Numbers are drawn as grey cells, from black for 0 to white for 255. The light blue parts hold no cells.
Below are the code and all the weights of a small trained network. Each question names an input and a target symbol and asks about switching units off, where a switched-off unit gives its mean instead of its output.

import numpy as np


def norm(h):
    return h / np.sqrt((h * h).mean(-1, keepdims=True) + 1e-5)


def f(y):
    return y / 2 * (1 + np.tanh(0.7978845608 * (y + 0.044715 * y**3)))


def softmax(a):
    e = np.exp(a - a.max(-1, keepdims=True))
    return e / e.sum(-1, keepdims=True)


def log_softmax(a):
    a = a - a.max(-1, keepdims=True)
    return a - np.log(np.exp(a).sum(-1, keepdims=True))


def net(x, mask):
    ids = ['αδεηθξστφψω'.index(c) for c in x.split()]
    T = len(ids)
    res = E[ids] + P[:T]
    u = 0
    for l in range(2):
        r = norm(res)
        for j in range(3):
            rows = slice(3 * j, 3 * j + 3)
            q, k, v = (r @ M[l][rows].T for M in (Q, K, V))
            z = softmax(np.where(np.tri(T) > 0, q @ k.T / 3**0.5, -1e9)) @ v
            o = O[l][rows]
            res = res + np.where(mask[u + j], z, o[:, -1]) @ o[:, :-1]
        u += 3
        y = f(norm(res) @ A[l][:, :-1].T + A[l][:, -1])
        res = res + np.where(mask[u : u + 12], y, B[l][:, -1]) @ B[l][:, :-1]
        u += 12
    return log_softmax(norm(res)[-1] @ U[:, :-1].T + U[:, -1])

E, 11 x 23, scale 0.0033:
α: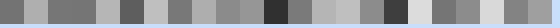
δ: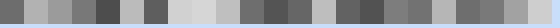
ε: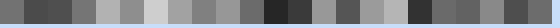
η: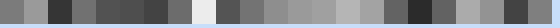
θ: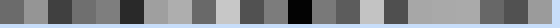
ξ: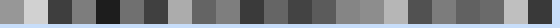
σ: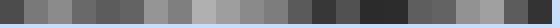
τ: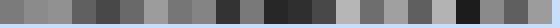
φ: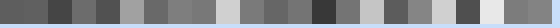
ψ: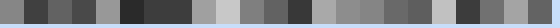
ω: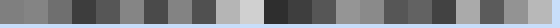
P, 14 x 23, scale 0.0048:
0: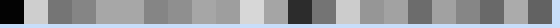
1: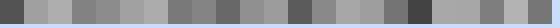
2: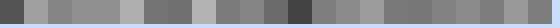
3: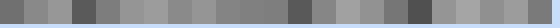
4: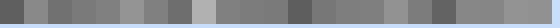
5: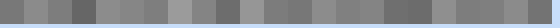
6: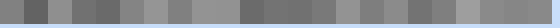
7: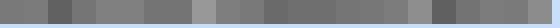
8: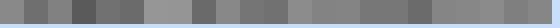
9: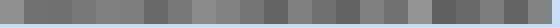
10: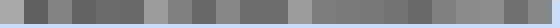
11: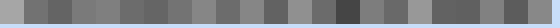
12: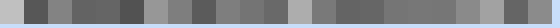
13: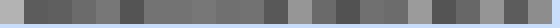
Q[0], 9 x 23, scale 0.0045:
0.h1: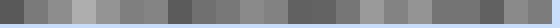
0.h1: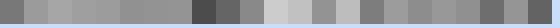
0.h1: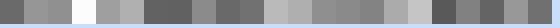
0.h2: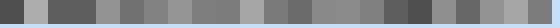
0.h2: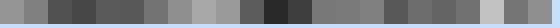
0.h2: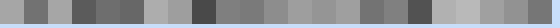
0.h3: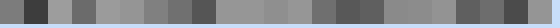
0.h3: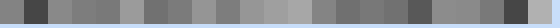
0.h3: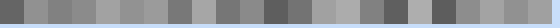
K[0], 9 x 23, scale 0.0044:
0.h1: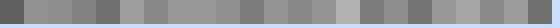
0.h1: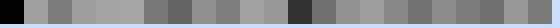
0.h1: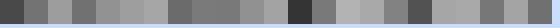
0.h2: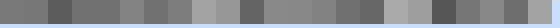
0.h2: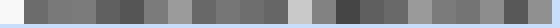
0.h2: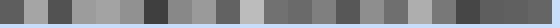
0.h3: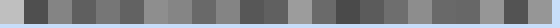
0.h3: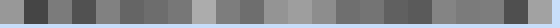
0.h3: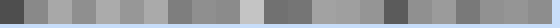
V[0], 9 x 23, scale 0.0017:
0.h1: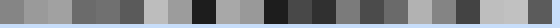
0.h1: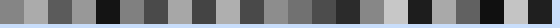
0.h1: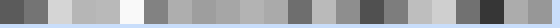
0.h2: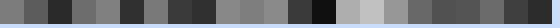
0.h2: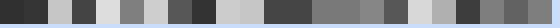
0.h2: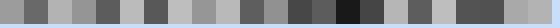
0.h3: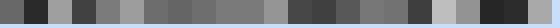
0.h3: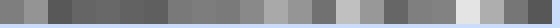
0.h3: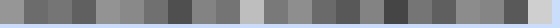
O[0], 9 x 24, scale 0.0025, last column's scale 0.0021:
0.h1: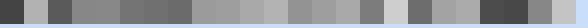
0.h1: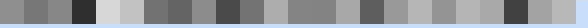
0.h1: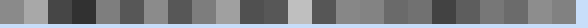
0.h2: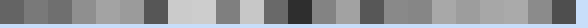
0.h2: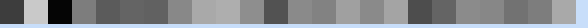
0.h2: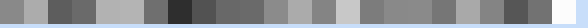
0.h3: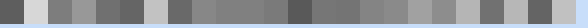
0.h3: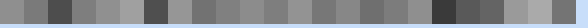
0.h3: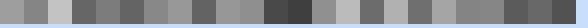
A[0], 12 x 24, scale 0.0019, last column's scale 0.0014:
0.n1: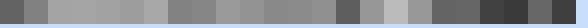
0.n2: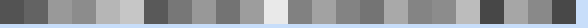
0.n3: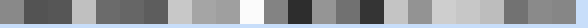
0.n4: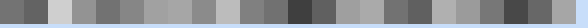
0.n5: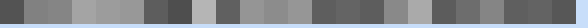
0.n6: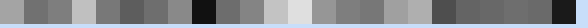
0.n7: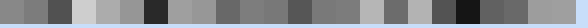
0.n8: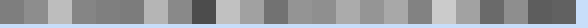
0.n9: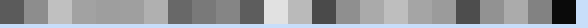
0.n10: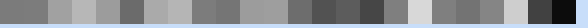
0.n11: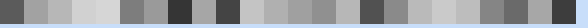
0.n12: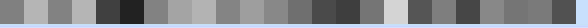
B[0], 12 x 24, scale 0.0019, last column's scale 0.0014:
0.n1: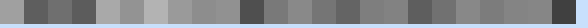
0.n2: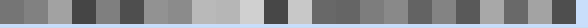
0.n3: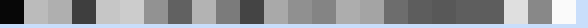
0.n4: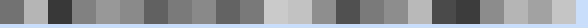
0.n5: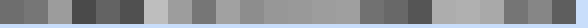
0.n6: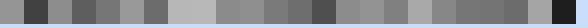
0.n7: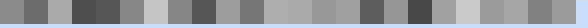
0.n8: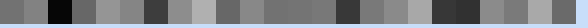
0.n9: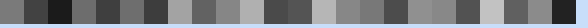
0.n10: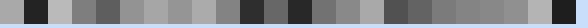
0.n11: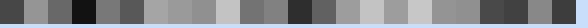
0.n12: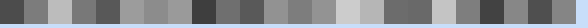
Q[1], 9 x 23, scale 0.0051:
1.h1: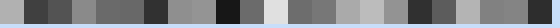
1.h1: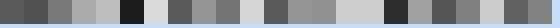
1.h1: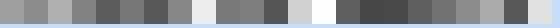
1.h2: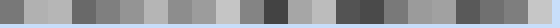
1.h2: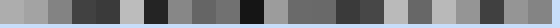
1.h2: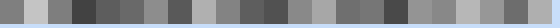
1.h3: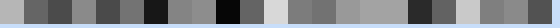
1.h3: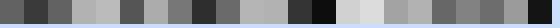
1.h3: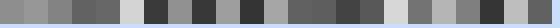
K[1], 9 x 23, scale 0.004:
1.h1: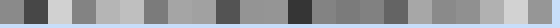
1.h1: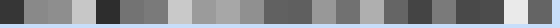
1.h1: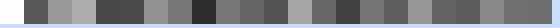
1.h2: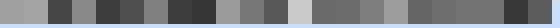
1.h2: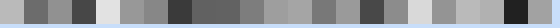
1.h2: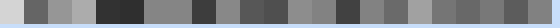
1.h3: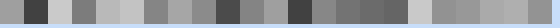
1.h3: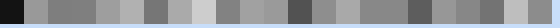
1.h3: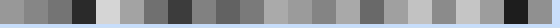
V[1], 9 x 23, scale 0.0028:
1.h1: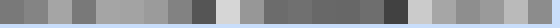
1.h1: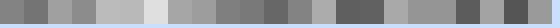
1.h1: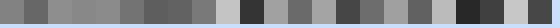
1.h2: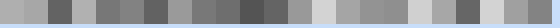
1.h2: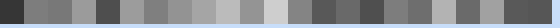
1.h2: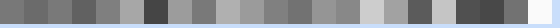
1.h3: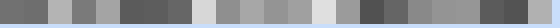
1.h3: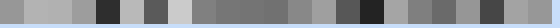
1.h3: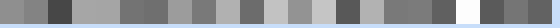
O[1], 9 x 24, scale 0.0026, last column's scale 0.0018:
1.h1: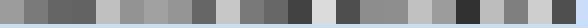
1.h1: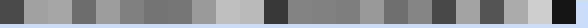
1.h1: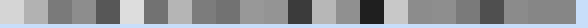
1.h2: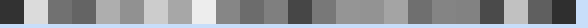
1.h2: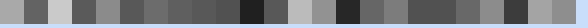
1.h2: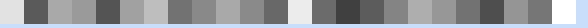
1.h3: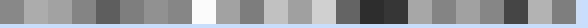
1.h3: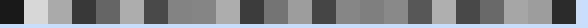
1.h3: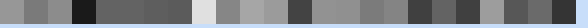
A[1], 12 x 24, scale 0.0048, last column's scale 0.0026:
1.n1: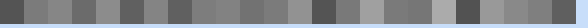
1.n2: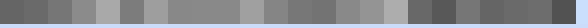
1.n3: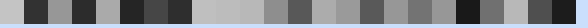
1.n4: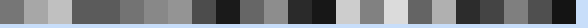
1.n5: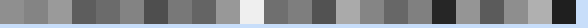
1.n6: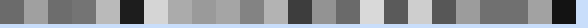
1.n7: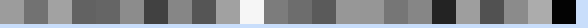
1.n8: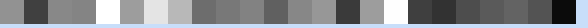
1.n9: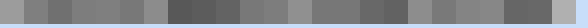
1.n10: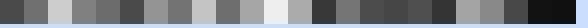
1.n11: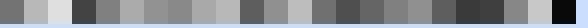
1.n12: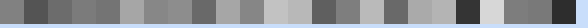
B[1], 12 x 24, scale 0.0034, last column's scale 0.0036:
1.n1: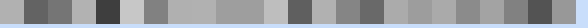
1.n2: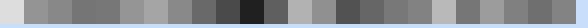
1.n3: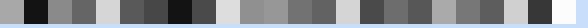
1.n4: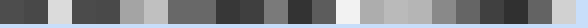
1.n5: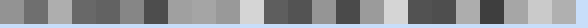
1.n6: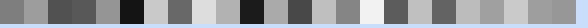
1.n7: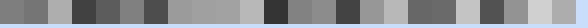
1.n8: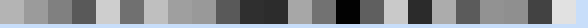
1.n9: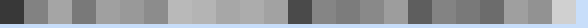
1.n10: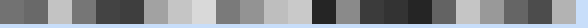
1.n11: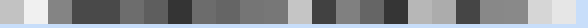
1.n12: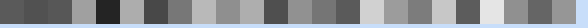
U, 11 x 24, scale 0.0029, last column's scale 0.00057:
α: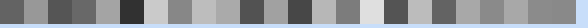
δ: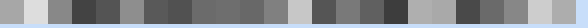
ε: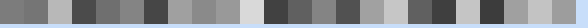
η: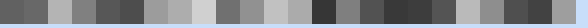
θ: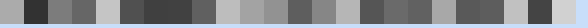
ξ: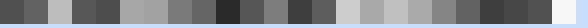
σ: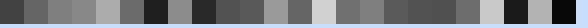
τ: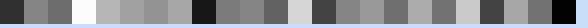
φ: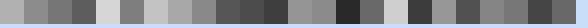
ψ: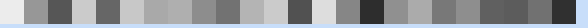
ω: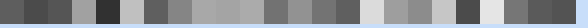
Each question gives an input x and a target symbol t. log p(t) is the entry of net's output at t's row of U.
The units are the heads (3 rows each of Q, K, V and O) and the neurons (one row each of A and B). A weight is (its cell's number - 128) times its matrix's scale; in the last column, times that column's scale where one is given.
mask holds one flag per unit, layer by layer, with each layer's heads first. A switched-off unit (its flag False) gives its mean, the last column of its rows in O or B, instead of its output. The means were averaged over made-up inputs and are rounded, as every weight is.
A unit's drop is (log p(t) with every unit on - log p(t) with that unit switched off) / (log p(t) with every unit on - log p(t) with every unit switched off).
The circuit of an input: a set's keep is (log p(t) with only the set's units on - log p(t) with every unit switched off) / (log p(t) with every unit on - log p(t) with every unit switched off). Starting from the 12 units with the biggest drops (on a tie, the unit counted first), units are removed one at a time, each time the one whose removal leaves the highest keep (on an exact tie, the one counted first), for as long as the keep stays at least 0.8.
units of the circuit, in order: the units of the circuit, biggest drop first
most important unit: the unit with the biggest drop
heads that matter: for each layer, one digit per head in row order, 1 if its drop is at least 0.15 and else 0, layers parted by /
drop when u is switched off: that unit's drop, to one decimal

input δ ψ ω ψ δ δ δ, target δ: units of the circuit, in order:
(1.n11)
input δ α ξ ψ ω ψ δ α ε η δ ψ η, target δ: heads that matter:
000 / 101
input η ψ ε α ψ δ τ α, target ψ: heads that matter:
100 / 100
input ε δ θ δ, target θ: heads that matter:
000 / 001
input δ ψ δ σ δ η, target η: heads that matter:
000 / 000
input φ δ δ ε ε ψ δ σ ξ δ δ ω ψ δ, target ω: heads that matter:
010 / 100
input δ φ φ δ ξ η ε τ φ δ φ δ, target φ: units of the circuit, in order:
(1.h3 1.n8)
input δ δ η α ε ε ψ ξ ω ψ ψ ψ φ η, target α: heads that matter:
110 / 100
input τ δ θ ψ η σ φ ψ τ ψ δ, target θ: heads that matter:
110 / 001
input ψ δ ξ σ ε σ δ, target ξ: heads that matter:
010 / 001
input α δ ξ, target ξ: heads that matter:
100 / 000
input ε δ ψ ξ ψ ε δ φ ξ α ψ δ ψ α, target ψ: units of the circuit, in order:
(0.h1 1.h1)
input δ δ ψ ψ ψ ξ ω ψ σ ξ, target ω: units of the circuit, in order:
(0.h1 1.h1 1.n12 1.h2)
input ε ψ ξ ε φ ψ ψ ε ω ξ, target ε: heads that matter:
100 / 100
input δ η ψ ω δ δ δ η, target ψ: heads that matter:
110 / 100
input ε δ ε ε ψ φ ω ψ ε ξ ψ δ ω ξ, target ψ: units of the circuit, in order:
(0.h1 1.h3 1.h1)
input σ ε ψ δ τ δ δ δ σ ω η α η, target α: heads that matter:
010 / 100
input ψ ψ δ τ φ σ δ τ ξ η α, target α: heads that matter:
100 / 000
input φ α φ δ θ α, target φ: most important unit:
1.h2
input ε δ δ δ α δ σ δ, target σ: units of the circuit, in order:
(1.h2)
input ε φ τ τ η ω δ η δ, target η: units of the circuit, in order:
(1.h1 1.n10)
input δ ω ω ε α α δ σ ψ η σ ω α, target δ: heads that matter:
100 / 001
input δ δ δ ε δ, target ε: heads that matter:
000 / 101
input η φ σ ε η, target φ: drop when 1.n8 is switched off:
0.3
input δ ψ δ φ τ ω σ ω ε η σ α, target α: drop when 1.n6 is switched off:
0.3
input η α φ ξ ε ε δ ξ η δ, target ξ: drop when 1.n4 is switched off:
0.1
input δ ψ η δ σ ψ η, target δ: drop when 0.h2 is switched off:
0.1
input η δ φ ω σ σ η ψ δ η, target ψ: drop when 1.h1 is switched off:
0.9
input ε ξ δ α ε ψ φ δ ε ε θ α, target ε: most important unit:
0.h1
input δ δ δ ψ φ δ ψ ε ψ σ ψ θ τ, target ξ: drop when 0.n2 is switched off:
0.0
